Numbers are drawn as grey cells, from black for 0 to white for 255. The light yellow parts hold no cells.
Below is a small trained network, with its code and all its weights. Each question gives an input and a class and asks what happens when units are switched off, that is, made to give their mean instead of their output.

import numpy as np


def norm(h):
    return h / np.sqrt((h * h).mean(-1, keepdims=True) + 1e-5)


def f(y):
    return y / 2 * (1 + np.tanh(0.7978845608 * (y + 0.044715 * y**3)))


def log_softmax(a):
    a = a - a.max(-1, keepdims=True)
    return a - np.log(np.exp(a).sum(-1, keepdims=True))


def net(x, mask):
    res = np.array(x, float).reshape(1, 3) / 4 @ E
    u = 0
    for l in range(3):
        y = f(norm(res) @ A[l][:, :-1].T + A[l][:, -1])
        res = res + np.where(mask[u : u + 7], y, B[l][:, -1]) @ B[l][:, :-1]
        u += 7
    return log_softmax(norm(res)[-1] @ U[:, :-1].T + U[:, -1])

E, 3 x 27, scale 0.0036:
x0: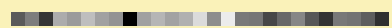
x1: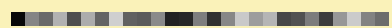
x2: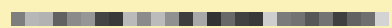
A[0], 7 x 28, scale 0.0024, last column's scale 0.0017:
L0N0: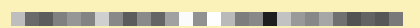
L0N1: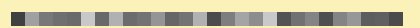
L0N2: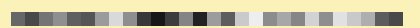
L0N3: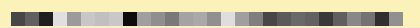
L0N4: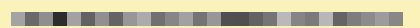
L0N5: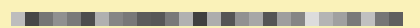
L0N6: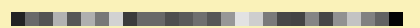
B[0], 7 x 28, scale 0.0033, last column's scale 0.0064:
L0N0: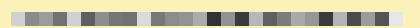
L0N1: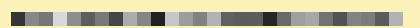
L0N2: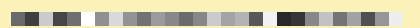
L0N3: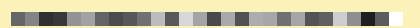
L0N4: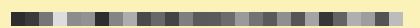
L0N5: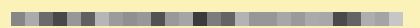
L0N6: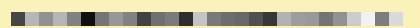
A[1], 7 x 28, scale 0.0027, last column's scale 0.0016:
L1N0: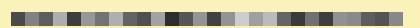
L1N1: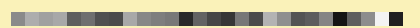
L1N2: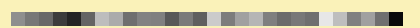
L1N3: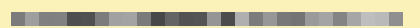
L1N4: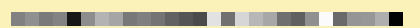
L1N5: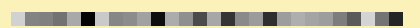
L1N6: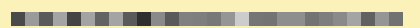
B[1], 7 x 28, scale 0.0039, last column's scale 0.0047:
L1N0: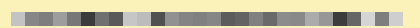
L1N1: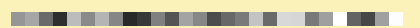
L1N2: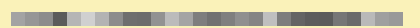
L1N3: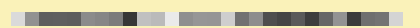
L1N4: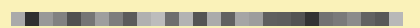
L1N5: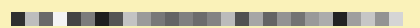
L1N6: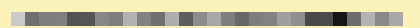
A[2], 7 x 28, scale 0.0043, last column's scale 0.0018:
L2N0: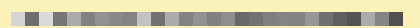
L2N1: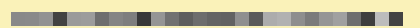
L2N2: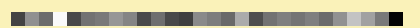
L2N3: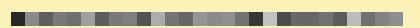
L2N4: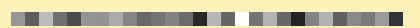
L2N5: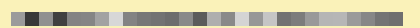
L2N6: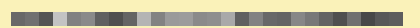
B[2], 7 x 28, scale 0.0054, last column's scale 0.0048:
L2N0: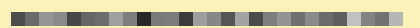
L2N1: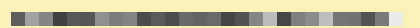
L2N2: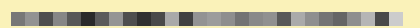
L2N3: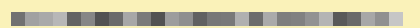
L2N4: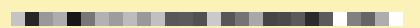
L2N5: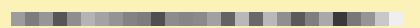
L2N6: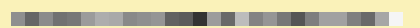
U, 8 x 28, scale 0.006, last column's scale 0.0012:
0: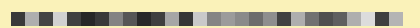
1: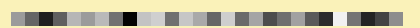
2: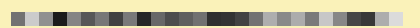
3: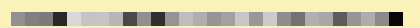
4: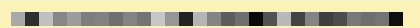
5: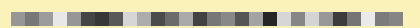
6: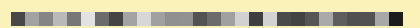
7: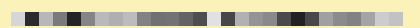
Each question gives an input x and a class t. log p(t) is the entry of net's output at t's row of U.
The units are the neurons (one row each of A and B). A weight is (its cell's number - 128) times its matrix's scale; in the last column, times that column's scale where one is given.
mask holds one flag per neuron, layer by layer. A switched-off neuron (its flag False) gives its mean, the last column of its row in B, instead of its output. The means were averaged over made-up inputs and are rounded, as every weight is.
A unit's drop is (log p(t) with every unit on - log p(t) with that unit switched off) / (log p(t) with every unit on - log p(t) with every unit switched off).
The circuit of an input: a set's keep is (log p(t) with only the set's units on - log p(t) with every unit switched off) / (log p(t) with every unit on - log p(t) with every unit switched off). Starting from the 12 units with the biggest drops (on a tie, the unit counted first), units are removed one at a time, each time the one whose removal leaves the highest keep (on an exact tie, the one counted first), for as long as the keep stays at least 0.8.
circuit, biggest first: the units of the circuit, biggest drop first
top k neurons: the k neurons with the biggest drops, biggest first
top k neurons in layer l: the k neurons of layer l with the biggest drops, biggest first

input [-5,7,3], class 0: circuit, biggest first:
L2N2
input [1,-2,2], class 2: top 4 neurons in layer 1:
L1N0, L1N3, L1N5, L1N6
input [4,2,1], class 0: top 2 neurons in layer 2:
L2N3, L2N4
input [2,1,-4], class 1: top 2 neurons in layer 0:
L0N3, L0N0
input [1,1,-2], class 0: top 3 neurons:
L0N6, L1N1, L1N3
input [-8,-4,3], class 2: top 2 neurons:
L1N1, L0N2
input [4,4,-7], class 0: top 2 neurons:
L0N6, L1N3
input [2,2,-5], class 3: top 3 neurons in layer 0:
L0N2, L0N4, L0N3
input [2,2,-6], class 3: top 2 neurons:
L0N2, L2N5
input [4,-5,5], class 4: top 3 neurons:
L2N0, L0N3, L1N1
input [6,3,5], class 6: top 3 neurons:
L0N3, L2N6, L0N4
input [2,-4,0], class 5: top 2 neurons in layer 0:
L0N2, L0N3
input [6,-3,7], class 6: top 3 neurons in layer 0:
L0N0, L0N5, L0N6
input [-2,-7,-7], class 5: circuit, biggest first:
L1N5
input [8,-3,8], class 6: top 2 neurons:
L1N1, L2N3
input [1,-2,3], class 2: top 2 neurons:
L0N3, L2N1
